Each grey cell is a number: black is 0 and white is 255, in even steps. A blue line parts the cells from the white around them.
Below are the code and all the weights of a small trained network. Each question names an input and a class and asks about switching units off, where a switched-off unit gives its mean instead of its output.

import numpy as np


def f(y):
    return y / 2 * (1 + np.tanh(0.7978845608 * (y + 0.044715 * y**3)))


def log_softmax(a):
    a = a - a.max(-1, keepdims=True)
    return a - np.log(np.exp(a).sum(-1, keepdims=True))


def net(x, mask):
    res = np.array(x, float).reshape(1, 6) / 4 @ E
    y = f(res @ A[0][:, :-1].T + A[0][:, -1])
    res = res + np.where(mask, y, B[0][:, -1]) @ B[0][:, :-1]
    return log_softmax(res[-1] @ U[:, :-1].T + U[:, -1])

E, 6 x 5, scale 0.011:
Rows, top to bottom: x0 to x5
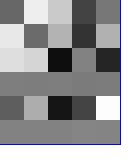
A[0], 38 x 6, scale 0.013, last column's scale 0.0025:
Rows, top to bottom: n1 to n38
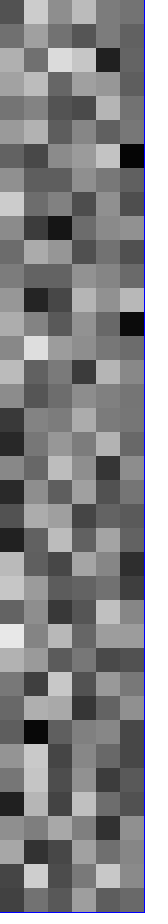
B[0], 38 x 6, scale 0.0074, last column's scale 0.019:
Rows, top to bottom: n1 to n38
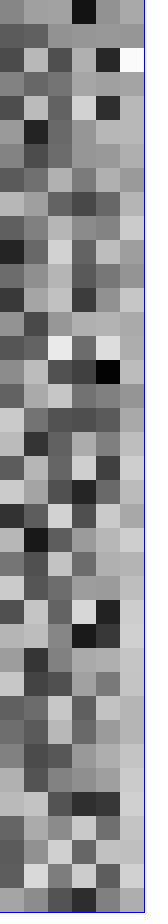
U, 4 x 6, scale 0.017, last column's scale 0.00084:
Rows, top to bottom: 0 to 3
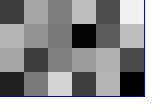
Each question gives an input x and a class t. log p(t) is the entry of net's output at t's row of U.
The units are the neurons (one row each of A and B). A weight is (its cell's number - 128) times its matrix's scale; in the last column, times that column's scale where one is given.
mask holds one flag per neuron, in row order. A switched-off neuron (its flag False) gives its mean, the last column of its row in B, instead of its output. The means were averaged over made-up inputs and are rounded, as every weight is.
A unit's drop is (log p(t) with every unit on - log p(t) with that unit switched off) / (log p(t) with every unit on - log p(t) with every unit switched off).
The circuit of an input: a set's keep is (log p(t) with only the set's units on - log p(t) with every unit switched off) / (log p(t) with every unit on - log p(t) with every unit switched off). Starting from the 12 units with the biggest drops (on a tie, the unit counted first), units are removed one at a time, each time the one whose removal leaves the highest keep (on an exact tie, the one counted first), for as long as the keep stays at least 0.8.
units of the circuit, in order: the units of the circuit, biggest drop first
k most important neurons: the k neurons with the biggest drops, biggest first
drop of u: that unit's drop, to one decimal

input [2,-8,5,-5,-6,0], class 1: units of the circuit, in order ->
(n21)
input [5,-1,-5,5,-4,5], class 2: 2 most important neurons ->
(n23, n29)
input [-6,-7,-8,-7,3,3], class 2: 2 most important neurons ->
(n23, n19)
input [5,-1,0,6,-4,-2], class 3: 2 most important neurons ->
(n26, n22)
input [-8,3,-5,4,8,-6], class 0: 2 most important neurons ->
(n26, n5)
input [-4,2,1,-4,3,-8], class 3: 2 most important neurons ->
(n3, n20)
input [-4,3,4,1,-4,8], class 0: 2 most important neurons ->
(n3, n23)
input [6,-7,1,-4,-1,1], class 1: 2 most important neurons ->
(n34, n21)
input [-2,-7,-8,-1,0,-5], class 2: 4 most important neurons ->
(n23, n19, n27, n7)
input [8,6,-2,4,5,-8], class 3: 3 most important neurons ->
(n11, n22, n30)
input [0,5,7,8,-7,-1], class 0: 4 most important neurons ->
(n3, n20, n35, n23)
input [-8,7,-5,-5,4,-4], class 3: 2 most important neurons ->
(n13, n31)
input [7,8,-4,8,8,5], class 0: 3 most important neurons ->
(n5, n26, n37)
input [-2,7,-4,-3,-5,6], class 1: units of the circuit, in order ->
(n27)
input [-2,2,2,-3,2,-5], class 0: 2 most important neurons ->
(n34, n21)
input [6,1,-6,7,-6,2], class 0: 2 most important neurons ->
(n3, n20)
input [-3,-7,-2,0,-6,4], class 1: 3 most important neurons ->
(n21, n38, n18)
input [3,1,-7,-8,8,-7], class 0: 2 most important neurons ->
(n26, n37)
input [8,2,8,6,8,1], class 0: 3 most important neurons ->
(n37, n26, n5)
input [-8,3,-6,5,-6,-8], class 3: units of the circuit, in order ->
(n13)
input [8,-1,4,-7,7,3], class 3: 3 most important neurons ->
(n15, n22, n11)
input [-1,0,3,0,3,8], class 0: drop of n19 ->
0.2
